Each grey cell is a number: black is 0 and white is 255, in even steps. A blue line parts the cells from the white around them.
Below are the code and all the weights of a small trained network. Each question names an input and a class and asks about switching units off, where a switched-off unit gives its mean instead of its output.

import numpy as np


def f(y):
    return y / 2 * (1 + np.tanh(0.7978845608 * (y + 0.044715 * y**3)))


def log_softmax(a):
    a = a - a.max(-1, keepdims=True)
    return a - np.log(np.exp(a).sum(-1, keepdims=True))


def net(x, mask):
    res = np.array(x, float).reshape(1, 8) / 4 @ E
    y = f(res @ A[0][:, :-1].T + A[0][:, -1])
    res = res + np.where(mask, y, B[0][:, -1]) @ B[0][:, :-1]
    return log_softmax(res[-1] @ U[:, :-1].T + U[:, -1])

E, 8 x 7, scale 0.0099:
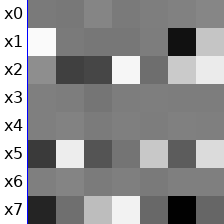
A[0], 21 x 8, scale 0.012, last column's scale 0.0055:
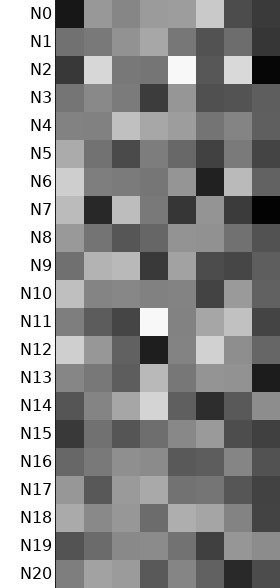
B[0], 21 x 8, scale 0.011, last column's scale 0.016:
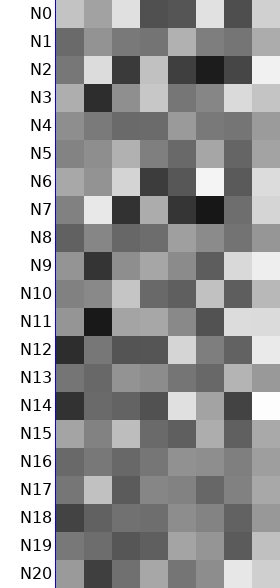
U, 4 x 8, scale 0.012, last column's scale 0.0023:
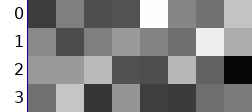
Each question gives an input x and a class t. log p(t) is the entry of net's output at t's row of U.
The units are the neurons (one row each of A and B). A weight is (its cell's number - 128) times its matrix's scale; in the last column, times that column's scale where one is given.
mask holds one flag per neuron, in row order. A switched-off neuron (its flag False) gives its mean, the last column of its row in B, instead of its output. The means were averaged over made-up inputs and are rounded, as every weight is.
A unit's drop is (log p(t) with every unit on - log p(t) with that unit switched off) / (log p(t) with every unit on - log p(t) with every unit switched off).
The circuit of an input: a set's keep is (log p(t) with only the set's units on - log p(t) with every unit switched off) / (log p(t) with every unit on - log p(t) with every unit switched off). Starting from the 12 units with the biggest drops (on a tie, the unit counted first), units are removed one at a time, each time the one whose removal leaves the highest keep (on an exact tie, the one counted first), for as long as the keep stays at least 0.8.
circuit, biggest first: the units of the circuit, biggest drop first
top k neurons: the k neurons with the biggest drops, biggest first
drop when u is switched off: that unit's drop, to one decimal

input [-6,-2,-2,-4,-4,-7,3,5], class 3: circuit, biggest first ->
[N7]
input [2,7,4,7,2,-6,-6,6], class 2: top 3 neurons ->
[N6; N12; N10]
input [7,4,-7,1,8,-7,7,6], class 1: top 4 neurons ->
[N20; N9; N2; N3]
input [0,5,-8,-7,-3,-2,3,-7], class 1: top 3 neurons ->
[N3; N9; N14]
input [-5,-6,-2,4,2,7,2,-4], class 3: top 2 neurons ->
[N2; N6]
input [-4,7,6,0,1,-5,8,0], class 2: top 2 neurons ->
[N6; N9]
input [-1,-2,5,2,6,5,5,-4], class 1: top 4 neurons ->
[N11; N14; N7; N19]
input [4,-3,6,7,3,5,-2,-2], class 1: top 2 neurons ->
[N11; N7]
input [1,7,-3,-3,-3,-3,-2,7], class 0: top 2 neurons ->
[N14; N0]
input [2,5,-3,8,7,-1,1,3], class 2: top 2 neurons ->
[N6; N12]
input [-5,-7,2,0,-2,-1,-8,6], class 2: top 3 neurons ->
[N0; N12; N15]
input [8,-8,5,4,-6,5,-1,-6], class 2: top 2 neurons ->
[N0; N14]
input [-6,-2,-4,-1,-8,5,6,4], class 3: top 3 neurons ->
[N2; N12; N11]
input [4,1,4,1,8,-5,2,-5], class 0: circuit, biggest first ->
[N12]
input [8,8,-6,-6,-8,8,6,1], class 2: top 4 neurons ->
[N6; N10; N7; N5]
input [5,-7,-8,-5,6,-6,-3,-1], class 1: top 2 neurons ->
[N20; N9]
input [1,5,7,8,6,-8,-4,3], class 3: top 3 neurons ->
[N7; N9; N17]
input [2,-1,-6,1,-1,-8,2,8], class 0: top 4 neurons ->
[N14; N2; N1; N19]
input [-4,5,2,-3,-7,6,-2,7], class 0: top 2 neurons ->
[N14; N7]
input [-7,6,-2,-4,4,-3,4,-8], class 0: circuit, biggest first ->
[N12]
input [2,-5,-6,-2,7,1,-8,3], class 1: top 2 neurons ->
[N9; N20]
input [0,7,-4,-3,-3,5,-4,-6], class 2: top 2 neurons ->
[N6; N14]
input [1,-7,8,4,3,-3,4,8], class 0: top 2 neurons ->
[N14; N9]
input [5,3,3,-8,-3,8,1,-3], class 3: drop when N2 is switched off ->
0.7
